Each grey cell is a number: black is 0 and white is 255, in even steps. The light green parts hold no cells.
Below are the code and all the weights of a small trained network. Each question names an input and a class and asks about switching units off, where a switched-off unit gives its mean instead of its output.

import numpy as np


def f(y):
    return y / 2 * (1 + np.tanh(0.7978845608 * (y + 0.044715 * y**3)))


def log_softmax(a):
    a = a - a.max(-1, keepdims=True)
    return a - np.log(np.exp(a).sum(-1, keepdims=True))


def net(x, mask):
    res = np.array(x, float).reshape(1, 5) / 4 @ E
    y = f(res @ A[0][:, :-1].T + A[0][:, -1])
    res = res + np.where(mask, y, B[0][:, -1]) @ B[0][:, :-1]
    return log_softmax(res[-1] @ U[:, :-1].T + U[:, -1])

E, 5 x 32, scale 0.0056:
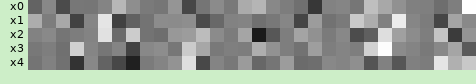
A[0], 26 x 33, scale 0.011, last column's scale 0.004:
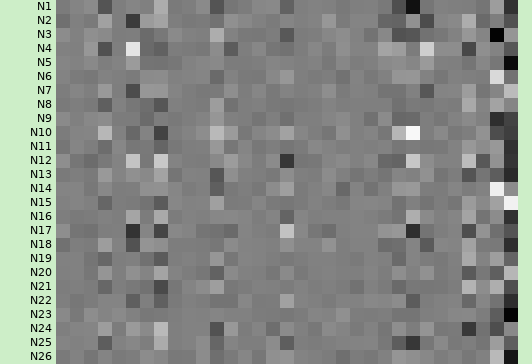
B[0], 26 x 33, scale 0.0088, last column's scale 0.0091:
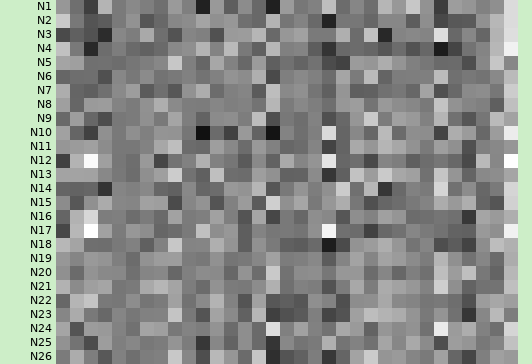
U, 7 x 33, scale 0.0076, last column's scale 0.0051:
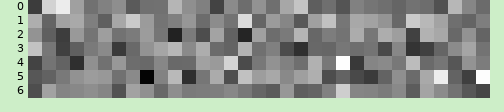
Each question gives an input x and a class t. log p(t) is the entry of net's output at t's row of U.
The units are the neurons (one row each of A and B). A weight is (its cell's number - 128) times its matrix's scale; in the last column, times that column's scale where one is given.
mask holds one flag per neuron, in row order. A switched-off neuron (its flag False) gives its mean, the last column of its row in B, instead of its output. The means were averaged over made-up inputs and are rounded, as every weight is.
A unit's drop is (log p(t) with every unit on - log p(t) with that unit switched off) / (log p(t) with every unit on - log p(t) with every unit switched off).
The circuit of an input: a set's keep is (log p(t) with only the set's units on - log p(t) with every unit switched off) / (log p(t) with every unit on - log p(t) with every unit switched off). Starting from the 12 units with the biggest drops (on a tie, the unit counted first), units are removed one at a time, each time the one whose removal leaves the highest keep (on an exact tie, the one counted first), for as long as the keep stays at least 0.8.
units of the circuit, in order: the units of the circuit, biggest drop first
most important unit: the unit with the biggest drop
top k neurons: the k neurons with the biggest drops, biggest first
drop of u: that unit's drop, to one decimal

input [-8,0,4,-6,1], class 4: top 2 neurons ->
(N3 N10)
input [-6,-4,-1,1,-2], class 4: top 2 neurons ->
(N3 N4)
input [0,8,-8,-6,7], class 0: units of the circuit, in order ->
(N17)
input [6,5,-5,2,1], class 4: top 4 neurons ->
(N12 N14 N6 N2)
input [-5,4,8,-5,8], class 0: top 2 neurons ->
(N12 N16)
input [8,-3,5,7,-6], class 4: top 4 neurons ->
(N14 N6 N1 N26)
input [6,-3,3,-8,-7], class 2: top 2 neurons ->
(N1 N25)
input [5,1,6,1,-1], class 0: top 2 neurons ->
(N12 N3)
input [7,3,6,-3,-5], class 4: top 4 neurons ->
(N14 N17 N6 N26)
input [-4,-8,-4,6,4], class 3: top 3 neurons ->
(N2 N18 N7)
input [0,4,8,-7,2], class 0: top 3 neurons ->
(N12 N10 N16)
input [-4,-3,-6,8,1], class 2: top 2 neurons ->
(N10 N12)
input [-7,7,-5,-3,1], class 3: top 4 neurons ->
(N4 N14 N12 N6)
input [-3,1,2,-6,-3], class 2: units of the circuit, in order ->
(N1)
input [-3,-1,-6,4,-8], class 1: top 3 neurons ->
(N24 N12 N20)
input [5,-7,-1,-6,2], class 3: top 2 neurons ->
(N2 N10)
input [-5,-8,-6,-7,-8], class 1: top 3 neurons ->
(N24 N13 N4)
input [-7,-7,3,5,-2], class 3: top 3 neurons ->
(N2 N7 N18)
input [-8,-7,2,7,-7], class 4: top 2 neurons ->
(N3 N9)
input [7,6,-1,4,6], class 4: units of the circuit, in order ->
(N14)
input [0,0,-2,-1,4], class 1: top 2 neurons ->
(N12 N21)
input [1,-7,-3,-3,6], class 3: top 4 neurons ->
(N2 N7 N18 N24)
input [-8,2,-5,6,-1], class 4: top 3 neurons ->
(N3 N9 N1)
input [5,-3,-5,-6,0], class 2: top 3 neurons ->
(N1 N12 N25)
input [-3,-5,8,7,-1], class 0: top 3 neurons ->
(N12 N16 N1)
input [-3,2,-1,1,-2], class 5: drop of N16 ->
0.1
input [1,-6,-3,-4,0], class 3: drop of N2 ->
0.3
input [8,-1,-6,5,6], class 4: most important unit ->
N14
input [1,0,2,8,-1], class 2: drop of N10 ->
0.3
